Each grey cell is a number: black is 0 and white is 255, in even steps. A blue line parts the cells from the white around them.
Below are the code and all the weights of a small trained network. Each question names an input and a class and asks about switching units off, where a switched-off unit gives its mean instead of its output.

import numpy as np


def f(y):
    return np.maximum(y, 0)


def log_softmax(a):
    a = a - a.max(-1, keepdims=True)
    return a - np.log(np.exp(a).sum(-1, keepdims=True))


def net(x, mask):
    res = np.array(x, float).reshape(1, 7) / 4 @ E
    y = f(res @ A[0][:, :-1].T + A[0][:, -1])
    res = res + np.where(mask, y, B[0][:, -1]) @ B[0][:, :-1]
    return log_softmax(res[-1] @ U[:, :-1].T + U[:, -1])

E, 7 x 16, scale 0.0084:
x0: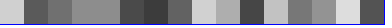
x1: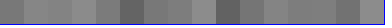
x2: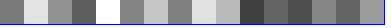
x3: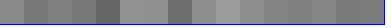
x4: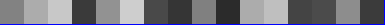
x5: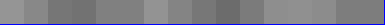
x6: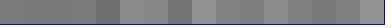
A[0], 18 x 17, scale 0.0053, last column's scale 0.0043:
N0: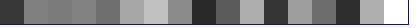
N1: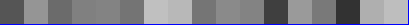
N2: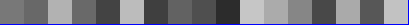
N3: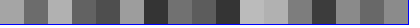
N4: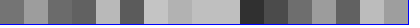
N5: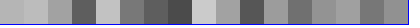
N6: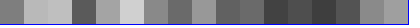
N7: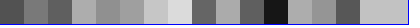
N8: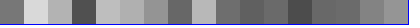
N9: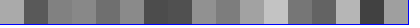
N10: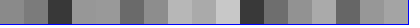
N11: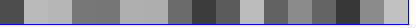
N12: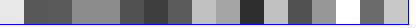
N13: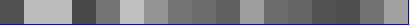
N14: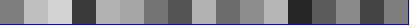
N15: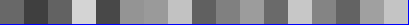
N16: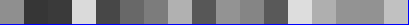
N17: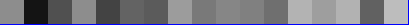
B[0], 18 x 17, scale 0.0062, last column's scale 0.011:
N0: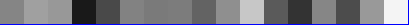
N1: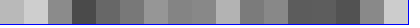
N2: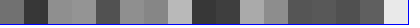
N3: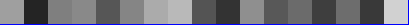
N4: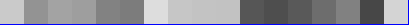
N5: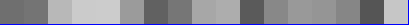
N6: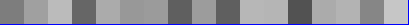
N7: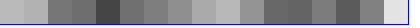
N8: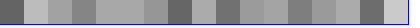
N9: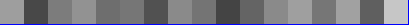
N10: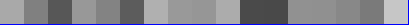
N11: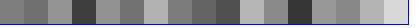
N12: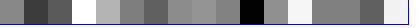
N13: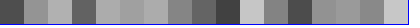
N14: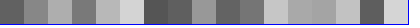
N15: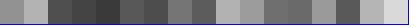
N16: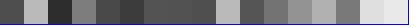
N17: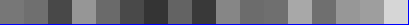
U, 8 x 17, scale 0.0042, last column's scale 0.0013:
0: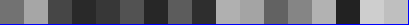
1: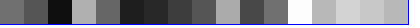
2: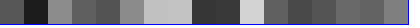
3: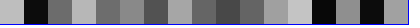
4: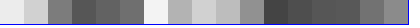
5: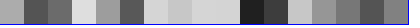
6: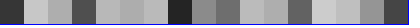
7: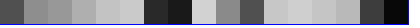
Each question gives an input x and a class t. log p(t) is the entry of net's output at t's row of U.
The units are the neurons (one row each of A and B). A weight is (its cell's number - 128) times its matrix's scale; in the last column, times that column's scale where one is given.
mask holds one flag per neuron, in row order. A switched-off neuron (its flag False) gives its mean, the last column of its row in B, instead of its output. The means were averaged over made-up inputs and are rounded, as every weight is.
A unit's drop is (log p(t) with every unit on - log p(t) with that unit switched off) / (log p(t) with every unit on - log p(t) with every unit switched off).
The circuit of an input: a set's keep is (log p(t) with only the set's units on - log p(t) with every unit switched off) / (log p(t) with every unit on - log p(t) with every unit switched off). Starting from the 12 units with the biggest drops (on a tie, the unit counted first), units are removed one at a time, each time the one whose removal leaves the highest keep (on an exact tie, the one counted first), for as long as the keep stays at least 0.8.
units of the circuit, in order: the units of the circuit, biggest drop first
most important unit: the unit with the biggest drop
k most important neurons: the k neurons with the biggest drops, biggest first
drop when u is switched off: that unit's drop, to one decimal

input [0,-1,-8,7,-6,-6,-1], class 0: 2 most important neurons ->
[N15; N12]
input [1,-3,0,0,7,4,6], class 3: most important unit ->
N3
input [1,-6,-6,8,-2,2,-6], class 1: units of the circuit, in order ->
[N17; N16]
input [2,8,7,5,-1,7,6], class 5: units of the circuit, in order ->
[N4; N0; N5]
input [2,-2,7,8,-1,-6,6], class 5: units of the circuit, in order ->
[N4; N0; N5]
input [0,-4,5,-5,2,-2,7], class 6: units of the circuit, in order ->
[N6; N8]
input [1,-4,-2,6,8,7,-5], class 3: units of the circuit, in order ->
[N0; N3]
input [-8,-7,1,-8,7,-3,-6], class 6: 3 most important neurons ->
[N6; N14; N8]
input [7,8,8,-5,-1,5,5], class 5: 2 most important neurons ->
[N4; N10]
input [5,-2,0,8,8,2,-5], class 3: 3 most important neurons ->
[N3; N2; N9]
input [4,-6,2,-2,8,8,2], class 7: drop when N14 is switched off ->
0.4
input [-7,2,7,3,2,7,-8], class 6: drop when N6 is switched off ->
0.2
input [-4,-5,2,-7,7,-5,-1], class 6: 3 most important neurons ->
[N14; N6; N8]
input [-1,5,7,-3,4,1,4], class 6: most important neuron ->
[N12]
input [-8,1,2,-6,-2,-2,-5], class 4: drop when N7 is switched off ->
0.1
